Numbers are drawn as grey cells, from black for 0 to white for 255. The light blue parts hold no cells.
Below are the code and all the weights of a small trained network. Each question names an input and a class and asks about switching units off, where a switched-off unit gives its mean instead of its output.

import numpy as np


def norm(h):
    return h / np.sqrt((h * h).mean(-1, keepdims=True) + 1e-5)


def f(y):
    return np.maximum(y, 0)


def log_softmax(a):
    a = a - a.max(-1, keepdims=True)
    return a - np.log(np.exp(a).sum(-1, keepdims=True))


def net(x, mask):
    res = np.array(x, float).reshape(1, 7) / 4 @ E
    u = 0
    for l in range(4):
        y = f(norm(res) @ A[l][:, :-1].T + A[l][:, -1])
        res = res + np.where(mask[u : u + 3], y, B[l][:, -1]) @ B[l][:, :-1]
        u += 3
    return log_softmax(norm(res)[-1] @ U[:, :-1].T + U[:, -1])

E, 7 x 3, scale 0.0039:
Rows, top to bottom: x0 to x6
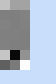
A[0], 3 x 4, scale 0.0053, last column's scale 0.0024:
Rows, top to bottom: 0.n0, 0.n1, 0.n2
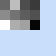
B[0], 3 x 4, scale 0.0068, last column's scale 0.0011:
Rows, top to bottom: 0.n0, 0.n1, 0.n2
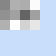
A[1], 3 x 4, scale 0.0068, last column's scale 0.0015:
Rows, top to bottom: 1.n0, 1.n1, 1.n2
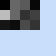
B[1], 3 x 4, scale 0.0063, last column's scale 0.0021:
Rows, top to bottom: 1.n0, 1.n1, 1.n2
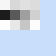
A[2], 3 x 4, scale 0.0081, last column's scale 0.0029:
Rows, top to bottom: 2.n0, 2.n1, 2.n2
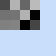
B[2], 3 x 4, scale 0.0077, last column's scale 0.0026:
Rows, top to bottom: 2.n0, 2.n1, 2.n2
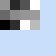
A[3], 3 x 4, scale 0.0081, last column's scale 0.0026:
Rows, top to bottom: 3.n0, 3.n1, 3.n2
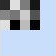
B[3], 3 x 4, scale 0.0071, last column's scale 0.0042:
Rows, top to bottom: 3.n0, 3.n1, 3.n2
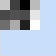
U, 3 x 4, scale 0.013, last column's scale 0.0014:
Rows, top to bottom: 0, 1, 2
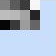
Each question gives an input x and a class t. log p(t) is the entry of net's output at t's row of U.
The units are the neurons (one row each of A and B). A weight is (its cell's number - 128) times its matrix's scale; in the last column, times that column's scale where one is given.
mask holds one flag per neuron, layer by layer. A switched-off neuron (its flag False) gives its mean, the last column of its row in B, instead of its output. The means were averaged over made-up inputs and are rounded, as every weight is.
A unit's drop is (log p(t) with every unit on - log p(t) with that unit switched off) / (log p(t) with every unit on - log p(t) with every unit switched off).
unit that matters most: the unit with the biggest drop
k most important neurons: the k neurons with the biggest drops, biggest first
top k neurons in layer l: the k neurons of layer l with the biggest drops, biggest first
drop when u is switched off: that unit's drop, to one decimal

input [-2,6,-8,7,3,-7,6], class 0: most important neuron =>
(3.n0)
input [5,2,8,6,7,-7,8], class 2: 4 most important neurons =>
(1.n2, 3.n2, 1.n0, 2.n0)
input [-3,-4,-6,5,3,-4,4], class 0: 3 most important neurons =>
(1.n2, 3.n0, 2.n2)
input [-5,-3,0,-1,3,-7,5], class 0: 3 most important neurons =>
(3.n0, 1.n2, 2.n2)
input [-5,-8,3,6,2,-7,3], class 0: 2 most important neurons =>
(3.n0, 1.n2)
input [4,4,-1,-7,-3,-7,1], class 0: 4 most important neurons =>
(3.n0, 1.n2, 1.n0, 2.n0)
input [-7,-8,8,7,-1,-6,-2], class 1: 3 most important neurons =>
(1.n0, 0.n2, 3.n1)
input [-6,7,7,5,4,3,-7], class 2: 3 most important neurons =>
(2.n2, 1.n1, 0.n1)
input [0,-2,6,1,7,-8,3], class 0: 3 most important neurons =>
(3.n0, 1.n2, 2.n0)
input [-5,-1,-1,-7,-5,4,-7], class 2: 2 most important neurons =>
(2.n2, 1.n1)
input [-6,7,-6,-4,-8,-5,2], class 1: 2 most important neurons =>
(1.n0, 0.n2)
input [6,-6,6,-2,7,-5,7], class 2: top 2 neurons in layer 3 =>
(3.n1, 3.n2)
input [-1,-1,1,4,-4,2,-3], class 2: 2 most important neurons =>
(3.n0, 2.n0)
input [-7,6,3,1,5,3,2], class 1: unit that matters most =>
1.n2
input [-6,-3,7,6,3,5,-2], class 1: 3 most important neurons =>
(1.n2, 2.n2, 2.n0)
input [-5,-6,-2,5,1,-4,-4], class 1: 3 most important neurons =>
(1.n0, 0.n2, 3.n1)
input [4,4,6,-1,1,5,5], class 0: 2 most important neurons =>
(3.n2, 2.n2)
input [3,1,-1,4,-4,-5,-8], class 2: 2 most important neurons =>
(2.n2, 1.n2)
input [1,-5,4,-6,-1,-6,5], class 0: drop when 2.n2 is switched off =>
0.3
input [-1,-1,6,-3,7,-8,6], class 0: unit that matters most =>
3.n0
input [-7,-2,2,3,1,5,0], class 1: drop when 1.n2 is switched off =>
0.8
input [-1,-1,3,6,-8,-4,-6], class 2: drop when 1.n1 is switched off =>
0.0
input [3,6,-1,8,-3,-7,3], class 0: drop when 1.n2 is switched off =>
0.1
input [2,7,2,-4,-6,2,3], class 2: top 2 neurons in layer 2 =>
(2.n0, 2.n1)
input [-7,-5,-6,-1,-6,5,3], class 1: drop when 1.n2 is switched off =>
0.9
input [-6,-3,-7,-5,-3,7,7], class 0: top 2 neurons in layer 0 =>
(0.n2, 0.n0)
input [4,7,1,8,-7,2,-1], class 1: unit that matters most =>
0.n2
